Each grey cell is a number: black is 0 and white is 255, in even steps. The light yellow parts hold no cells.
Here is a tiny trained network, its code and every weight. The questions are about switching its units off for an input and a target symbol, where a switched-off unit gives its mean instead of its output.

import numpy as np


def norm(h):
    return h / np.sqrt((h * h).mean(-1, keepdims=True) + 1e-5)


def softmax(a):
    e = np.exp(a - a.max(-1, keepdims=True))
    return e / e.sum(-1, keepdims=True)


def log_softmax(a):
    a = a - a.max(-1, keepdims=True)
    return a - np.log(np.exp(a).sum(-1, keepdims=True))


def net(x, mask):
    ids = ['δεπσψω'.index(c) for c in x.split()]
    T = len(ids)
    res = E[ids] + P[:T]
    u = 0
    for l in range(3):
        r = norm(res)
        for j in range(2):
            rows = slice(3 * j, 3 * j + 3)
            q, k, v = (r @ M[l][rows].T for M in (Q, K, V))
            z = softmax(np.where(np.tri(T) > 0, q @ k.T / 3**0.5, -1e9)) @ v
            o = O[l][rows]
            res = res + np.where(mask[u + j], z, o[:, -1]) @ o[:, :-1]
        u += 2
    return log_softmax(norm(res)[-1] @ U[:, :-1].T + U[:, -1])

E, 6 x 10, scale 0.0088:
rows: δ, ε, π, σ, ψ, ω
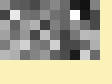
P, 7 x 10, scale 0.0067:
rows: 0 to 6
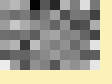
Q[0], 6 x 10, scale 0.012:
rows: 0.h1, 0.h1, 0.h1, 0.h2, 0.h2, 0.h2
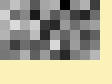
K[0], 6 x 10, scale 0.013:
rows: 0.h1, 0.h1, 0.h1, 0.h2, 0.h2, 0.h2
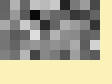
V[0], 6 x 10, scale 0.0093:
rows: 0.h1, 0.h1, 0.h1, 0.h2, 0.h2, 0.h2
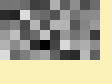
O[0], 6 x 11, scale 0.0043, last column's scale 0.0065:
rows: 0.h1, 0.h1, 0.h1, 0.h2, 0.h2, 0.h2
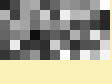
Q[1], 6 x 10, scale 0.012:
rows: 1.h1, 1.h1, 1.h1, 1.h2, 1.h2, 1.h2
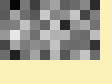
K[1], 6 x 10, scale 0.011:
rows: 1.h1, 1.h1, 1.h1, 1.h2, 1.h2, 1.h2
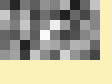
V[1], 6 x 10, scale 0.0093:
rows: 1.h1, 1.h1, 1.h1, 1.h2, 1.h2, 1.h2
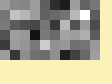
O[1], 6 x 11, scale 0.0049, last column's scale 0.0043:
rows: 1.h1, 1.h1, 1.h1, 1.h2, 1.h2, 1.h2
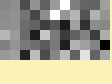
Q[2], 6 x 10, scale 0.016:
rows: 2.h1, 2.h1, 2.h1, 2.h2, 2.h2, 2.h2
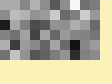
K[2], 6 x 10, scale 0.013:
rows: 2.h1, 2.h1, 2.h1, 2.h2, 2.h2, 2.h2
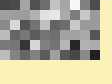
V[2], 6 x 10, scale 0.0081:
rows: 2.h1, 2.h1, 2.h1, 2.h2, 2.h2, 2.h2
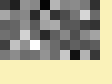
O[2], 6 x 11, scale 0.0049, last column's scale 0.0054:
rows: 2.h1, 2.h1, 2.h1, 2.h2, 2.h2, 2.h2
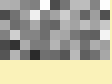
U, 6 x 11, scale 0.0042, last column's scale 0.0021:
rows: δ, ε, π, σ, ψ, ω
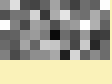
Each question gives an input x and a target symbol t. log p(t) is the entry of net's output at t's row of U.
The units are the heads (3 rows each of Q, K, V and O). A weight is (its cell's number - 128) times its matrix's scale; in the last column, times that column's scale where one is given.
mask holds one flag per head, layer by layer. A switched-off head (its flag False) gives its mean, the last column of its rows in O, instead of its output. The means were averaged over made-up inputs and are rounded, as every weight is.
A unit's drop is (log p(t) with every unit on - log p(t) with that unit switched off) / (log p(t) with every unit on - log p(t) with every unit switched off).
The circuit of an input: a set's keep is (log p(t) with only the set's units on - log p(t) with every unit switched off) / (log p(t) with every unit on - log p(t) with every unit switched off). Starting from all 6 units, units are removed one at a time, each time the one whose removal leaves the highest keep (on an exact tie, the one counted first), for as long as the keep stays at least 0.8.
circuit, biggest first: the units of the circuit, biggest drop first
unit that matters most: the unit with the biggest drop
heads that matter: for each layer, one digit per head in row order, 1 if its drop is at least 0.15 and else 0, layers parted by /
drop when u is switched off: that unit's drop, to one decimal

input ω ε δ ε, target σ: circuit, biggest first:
[1.h1]
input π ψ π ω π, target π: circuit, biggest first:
[0.h1, 2.h1]
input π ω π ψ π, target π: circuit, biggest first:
[0.h2, 2.h1]
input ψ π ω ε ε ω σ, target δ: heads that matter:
00 / 00 / 00
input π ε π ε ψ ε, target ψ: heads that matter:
11 / 10 / 00
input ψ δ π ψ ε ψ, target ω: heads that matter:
01 / 01 / 00
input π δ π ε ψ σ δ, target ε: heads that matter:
00 / 11 / 00
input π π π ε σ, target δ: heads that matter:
01 / 00 / 00
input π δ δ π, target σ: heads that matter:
10 / 10 / 00
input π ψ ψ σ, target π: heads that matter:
01 / 00 / 01
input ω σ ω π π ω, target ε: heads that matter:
01 / 01 / 10
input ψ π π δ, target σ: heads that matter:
00 / 10 / 10
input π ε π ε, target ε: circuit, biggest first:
[0.h1, 2.h2]
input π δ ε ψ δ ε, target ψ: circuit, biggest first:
[0.h2, 1.h1]
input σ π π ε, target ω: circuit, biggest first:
[2.h2, 0.h2, 1.h1]
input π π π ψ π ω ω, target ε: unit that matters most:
1.h2
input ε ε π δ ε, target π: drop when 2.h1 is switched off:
0.2
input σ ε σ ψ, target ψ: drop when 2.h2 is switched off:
0.1
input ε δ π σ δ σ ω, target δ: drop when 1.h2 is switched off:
-0.1
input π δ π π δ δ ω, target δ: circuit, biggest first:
[0.h2]
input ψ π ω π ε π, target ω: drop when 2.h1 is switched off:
-0.1
